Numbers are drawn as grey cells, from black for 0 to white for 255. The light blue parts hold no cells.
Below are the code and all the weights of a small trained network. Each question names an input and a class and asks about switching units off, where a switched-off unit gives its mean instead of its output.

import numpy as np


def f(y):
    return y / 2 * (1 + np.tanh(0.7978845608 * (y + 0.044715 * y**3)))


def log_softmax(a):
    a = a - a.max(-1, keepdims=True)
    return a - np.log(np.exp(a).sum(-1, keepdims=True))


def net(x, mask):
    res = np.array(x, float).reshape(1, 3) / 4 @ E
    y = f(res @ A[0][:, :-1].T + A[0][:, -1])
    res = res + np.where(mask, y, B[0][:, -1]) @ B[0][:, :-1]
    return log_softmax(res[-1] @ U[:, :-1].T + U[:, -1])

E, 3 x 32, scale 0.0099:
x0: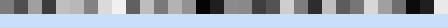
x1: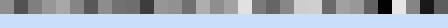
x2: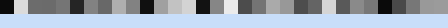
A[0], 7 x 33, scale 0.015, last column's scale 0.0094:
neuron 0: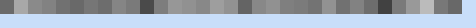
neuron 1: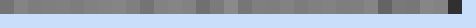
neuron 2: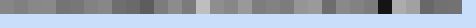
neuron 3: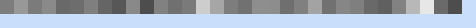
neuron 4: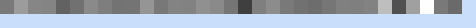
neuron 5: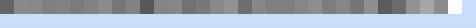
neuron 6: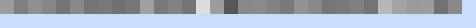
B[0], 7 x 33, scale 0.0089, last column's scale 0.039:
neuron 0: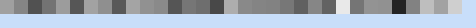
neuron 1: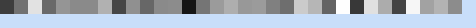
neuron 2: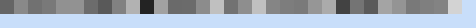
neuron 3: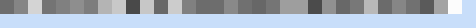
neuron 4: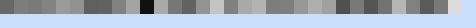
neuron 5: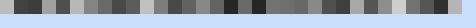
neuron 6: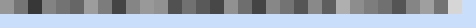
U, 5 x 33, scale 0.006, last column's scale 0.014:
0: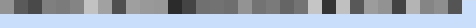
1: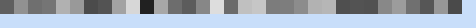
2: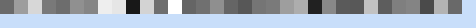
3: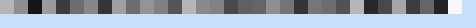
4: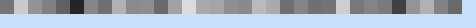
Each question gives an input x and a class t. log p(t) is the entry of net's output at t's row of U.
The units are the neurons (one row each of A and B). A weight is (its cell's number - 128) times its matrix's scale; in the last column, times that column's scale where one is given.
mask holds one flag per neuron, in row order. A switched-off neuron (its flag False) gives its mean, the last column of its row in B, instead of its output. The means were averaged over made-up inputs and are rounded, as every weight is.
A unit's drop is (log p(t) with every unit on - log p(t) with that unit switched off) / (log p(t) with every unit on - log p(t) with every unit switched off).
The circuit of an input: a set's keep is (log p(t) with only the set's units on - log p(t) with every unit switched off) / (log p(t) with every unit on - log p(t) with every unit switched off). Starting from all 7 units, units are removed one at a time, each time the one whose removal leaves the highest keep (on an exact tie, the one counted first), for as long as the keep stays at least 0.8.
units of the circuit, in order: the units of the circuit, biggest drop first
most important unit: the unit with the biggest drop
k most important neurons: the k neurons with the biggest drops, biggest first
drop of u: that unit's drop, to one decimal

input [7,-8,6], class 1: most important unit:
neuron 3
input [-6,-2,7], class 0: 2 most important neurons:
[neuron 0; neuron 5]
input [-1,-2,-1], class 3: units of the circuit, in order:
[neuron 3; neuron 2; neuron 0]
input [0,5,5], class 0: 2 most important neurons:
[neuron 4; neuron 0]
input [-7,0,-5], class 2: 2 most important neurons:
[neuron 3; neuron 0]
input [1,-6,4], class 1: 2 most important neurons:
[neuron 4; neuron 6]
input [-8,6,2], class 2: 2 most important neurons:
[neuron 3; neuron 4]
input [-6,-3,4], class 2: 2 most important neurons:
[neuron 3; neuron 6]
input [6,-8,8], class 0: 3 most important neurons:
[neuron 2; neuron 3; neuron 1]
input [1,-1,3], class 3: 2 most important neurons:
[neuron 3; neuron 6]
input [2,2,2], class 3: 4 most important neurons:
[neuron 3; neuron 4; neuron 0; neuron 2]
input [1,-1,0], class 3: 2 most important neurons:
[neuron 3; neuron 4]
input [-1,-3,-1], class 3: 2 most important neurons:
[neuron 2; neuron 3]
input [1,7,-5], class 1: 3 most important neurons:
[neuron 2; neuron 0; neuron 5]
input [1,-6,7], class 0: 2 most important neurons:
[neuron 0; neuron 2]
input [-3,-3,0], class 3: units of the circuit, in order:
[neuron 1]
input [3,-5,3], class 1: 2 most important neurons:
[neuron 3; neuron 6]
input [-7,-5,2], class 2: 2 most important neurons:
[neuron 3; neuron 2]
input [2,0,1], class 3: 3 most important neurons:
[neuron 3; neuron 4; neuron 0]
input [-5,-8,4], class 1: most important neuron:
[neuron 4]
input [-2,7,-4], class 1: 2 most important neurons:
[neuron 2; neuron 5]
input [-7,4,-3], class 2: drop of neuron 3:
2.1
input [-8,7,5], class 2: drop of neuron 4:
0.7
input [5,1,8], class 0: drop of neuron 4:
0.0
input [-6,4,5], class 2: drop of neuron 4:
0.5
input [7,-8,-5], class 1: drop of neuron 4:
0.1
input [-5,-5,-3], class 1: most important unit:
neuron 4
